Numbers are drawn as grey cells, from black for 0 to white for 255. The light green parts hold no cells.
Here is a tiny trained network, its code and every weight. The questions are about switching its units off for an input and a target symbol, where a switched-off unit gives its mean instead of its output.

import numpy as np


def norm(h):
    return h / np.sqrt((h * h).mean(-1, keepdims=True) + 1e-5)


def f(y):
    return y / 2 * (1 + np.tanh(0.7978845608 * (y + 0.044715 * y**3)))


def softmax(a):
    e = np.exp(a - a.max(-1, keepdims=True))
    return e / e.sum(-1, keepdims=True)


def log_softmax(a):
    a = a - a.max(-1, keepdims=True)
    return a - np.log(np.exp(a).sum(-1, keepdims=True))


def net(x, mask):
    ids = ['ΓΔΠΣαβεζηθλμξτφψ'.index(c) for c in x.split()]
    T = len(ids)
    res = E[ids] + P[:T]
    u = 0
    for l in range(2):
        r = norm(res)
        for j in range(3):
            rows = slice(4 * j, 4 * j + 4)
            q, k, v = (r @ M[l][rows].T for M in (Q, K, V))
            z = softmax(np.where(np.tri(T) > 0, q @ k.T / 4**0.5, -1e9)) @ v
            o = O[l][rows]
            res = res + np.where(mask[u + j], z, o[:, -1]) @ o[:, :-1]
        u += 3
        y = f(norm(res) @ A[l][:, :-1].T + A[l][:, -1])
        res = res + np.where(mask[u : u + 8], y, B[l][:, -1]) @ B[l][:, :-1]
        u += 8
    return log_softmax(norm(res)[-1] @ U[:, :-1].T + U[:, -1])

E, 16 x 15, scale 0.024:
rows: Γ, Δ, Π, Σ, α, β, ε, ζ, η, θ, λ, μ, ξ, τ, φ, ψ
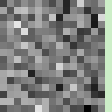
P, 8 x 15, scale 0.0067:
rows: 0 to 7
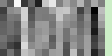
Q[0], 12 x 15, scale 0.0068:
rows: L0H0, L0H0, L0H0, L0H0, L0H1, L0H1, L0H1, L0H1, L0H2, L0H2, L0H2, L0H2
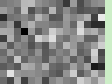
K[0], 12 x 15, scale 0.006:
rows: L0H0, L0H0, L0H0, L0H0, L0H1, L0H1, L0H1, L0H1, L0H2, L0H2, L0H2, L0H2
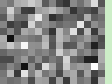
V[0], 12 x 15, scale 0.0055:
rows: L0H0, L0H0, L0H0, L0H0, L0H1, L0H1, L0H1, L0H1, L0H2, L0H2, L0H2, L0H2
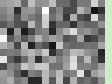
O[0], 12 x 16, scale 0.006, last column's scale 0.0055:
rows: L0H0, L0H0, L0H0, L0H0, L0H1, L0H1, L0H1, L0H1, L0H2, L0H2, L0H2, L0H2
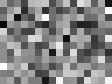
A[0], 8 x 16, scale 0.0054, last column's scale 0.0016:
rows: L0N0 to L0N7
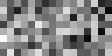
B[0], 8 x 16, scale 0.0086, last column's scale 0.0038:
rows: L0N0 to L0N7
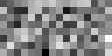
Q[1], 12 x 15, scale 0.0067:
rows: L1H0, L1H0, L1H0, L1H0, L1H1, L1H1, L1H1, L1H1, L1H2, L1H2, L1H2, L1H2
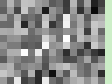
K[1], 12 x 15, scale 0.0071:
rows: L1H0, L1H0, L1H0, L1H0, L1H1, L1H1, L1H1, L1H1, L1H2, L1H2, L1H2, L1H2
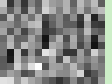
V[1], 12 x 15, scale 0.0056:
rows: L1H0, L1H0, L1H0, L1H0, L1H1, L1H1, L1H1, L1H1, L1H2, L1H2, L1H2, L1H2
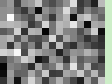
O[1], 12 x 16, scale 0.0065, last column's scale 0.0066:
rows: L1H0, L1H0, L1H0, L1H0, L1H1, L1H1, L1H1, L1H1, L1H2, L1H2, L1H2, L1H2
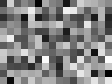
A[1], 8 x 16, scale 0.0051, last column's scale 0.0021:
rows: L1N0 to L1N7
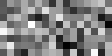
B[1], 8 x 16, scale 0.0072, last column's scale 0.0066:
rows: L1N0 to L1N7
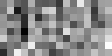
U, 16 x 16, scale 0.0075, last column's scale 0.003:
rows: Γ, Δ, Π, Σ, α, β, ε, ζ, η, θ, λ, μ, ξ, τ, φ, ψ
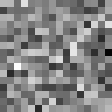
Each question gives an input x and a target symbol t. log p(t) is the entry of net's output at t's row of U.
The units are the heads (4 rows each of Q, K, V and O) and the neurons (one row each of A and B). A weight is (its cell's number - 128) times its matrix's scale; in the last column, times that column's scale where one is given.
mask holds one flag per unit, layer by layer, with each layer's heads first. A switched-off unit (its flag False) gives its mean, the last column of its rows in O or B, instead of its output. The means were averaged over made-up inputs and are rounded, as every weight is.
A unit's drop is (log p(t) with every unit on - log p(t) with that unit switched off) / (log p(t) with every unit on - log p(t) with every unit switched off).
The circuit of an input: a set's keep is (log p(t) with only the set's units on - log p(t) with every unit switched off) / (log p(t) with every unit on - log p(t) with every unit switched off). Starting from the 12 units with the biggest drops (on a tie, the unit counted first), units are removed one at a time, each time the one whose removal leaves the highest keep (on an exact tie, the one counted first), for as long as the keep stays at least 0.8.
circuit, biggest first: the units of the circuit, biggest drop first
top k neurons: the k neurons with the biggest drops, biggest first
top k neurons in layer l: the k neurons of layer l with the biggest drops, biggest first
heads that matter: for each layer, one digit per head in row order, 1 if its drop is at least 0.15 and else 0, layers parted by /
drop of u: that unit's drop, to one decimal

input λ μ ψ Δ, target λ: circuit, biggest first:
(L1H0)
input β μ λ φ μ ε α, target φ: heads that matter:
101 / 001
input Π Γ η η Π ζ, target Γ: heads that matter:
001 / 110
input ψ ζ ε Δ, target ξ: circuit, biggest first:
(L1H0 L0H0 L1N0)
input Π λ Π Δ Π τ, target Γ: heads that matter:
001 / 010
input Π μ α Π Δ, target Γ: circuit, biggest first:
(L1H1 L0H1)
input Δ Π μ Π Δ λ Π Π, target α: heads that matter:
000 / 110
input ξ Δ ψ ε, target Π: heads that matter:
000 / 010
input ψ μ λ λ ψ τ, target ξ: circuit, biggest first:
(L1H0 L0H0)
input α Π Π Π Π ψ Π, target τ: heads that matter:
110 / 110
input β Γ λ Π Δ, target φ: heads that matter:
111 / 001
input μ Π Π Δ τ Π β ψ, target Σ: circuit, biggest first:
(L1H0 L1H2)
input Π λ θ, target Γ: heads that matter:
000 / 010
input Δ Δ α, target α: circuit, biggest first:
(L1H0 L0H0)
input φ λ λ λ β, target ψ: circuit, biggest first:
(L1H1 L0H0 L0H2)
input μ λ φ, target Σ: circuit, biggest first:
(L1H0 L1H2)
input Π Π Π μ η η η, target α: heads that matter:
100 / 000
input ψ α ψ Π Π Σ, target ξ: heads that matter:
000 / 110
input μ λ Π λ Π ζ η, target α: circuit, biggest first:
(L0H0)
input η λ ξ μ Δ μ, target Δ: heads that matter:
100 / 111
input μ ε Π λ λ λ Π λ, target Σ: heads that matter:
100 / 101
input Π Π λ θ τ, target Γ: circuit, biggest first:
(L1H1 L0H2)
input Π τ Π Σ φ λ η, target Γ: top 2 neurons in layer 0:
(L0N7 L0N5)
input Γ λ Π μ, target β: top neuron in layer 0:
(L0N0)
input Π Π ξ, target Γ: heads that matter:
000 / 010
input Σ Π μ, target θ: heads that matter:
100 / 010
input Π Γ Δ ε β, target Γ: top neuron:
(L0N5)
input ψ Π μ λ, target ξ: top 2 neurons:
(L1N0 L0N7)
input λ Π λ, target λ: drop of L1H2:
0.2
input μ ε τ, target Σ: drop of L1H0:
0.3
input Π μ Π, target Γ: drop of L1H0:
0.2
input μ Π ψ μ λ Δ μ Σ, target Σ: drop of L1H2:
0.2
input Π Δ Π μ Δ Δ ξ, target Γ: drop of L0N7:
0.1
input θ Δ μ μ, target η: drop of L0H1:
0.3
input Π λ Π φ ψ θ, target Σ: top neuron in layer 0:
(L0N4)
